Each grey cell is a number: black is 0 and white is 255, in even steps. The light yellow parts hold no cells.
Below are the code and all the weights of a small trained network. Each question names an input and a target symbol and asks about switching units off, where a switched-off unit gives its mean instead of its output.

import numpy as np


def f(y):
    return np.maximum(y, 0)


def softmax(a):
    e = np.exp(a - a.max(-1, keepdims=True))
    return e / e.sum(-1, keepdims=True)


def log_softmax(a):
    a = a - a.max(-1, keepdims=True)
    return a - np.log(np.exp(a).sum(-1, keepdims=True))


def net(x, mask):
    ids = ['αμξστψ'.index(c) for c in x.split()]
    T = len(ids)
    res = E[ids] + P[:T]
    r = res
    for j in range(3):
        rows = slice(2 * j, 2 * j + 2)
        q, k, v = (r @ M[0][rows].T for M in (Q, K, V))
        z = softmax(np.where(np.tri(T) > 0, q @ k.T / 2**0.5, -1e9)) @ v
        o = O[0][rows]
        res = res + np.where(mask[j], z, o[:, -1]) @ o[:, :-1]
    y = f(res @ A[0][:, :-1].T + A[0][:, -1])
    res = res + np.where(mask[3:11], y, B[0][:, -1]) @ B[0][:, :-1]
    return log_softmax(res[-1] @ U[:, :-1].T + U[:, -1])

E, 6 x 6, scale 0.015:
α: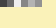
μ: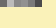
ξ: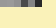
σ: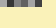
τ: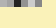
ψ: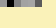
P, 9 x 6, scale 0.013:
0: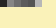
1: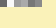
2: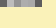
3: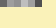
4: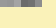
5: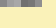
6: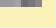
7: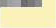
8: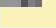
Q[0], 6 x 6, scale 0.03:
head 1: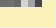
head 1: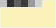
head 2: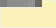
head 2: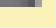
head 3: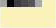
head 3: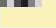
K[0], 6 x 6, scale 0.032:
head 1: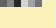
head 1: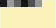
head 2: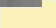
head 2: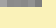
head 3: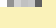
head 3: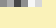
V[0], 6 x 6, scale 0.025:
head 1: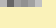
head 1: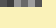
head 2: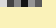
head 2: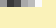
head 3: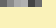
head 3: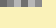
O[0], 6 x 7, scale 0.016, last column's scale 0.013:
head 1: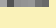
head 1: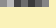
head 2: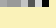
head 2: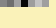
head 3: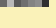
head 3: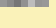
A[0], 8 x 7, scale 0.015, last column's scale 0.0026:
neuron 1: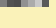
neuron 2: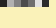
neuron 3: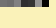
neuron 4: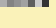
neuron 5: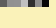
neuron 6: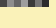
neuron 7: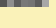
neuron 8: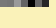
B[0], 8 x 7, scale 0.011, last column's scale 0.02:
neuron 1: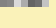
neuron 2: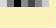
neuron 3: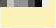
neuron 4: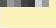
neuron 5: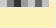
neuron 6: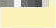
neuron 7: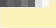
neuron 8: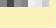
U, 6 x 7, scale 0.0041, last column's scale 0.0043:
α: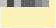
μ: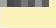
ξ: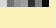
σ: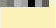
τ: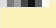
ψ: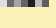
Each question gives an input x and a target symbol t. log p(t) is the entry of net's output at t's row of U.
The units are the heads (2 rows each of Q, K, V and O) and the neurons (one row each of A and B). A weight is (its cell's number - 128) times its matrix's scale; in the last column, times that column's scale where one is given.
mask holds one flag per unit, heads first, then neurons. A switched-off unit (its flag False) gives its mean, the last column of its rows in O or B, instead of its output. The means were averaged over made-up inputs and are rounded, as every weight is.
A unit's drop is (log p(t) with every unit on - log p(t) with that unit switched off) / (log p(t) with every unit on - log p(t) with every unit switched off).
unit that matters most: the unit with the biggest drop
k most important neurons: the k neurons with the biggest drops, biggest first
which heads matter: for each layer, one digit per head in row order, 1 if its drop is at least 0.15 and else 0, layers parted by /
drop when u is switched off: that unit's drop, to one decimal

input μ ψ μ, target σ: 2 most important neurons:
[neuron 7; neuron 6]
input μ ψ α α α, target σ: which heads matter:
011
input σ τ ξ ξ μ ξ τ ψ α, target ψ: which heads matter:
010
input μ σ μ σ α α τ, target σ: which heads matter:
110
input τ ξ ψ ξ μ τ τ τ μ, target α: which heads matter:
001
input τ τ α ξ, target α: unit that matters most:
head 1
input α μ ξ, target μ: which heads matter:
001
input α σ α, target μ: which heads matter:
011
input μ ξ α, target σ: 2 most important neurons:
[neuron 7; neuron 6]
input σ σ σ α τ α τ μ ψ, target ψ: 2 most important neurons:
[neuron 8; neuron 4]
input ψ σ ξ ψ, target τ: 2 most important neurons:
[neuron 3; neuron 7]
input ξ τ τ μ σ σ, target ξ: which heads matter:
010
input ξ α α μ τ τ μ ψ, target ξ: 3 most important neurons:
[neuron 5; neuron 6; neuron 4]
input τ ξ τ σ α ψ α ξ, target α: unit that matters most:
neuron 8
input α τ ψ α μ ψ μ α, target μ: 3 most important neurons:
[neuron 6; neuron 3; neuron 1]
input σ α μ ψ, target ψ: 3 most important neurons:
[neuron 4; neuron 8; neuron 3]
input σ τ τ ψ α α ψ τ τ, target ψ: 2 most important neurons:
[neuron 8; neuron 4]
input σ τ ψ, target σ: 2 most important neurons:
[neuron 1; neuron 4]
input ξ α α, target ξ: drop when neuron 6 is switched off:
0.4
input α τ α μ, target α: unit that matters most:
head 1
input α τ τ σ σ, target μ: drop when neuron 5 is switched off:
-0.2
